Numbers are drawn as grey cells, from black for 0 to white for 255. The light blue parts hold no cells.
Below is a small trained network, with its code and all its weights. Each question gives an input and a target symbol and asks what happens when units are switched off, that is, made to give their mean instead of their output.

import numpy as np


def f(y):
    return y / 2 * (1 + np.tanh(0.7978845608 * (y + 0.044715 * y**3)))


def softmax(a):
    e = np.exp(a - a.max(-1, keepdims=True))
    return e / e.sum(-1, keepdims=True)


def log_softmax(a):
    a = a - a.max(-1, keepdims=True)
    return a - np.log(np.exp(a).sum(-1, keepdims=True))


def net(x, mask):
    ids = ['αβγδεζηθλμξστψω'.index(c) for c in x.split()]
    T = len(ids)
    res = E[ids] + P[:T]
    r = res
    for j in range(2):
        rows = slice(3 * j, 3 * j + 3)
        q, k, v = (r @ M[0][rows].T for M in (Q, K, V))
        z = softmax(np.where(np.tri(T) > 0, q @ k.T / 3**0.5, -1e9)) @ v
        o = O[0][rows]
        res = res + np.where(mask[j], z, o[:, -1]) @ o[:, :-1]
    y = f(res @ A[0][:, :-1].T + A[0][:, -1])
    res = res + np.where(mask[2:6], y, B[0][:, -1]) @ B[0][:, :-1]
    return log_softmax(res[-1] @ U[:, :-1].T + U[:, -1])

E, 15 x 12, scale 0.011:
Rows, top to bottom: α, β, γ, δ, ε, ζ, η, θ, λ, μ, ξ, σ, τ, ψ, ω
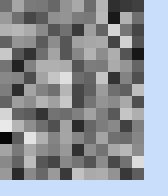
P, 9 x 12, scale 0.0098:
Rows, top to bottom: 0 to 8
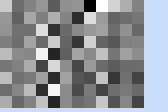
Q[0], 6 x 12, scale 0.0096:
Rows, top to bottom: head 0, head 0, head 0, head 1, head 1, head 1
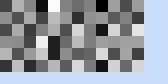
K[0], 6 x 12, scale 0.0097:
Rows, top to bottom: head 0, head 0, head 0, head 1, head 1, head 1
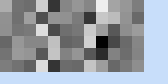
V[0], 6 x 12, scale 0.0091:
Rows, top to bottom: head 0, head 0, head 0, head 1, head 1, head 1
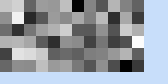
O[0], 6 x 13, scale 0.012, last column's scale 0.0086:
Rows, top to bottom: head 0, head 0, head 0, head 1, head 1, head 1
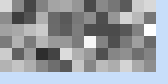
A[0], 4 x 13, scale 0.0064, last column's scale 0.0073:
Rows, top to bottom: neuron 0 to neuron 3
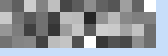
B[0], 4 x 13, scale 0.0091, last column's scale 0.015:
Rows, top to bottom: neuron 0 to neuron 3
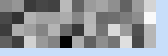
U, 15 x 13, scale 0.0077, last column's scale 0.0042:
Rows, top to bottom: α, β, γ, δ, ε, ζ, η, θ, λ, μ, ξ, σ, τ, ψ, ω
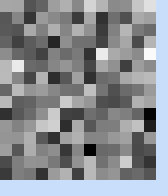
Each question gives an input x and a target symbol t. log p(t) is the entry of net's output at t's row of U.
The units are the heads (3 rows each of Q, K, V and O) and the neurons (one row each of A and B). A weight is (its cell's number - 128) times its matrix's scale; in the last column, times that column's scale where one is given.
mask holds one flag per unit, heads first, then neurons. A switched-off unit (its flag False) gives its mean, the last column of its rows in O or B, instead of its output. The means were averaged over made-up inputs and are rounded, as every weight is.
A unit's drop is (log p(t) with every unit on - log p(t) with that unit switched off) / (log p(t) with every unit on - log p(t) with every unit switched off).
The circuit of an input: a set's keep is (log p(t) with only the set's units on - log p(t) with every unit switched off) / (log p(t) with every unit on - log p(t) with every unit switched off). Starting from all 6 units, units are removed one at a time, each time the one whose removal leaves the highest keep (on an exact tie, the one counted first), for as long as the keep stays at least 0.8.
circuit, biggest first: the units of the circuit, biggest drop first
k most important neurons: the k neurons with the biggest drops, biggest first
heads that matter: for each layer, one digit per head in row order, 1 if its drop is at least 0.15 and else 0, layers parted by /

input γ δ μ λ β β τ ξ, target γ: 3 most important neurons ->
(neuron 3; neuron 1; neuron 0)
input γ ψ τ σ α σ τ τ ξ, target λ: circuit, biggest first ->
(neuron 1; head 1; head 0)
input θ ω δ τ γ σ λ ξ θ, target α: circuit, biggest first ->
(head 0; head 1)
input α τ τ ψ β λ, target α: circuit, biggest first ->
(head 1; neuron 3)
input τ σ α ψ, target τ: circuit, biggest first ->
(neuron 3; head 1; neuron 1)
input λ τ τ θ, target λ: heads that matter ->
01
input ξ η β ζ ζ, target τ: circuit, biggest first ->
(head 1)
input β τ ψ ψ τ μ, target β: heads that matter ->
11
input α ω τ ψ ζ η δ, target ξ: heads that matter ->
11
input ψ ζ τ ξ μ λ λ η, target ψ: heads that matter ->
11
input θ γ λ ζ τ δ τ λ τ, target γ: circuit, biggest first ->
(head 1; neuron 1; neuron 2; head 0)
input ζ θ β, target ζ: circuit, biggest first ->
(head 0; neuron 1)
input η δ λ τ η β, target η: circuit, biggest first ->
(head 0; neuron 1)
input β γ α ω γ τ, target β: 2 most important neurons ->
(neuron 0; neuron 3)
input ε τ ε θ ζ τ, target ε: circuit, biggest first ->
(head 1; head 0; neuron 1)
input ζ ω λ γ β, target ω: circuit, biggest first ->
(head 0; neuron 2; head 1)
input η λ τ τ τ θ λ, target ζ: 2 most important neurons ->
(neuron 1; neuron 3)
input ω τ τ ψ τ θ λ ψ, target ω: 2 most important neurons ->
(neuron 0; neuron 3)
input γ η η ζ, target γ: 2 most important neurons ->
(neuron 3; neuron 0)
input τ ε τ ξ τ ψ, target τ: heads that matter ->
01
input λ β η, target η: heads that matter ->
10
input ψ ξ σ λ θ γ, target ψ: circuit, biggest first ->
(neuron 3; head 1)
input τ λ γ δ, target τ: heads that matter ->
11
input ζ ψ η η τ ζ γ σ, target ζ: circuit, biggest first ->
(head 0; neuron 1; neuron 0)
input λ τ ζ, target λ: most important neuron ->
(neuron 3)
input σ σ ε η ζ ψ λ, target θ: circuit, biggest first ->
(head 1)
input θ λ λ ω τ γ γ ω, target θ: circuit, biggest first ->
(head 1; head 0)
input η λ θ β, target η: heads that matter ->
10
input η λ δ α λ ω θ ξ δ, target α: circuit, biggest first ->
(head 0; head 1)
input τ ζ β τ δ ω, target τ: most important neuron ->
(neuron 3)
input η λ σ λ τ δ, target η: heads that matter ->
10
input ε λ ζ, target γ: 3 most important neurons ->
(neuron 1; neuron 2; neuron 0)
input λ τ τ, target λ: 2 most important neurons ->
(neuron 3; neuron 1)
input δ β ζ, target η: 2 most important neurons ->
(neuron 1; neuron 2)
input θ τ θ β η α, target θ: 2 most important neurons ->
(neuron 3; neuron 0)
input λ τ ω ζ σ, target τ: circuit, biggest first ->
(head 1)
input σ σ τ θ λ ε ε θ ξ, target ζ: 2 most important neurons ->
(neuron 1; neuron 3)
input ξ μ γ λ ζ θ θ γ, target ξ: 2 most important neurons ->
(neuron 3; neuron 0)
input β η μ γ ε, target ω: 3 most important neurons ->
(neuron 2; neuron 3; neuron 1)
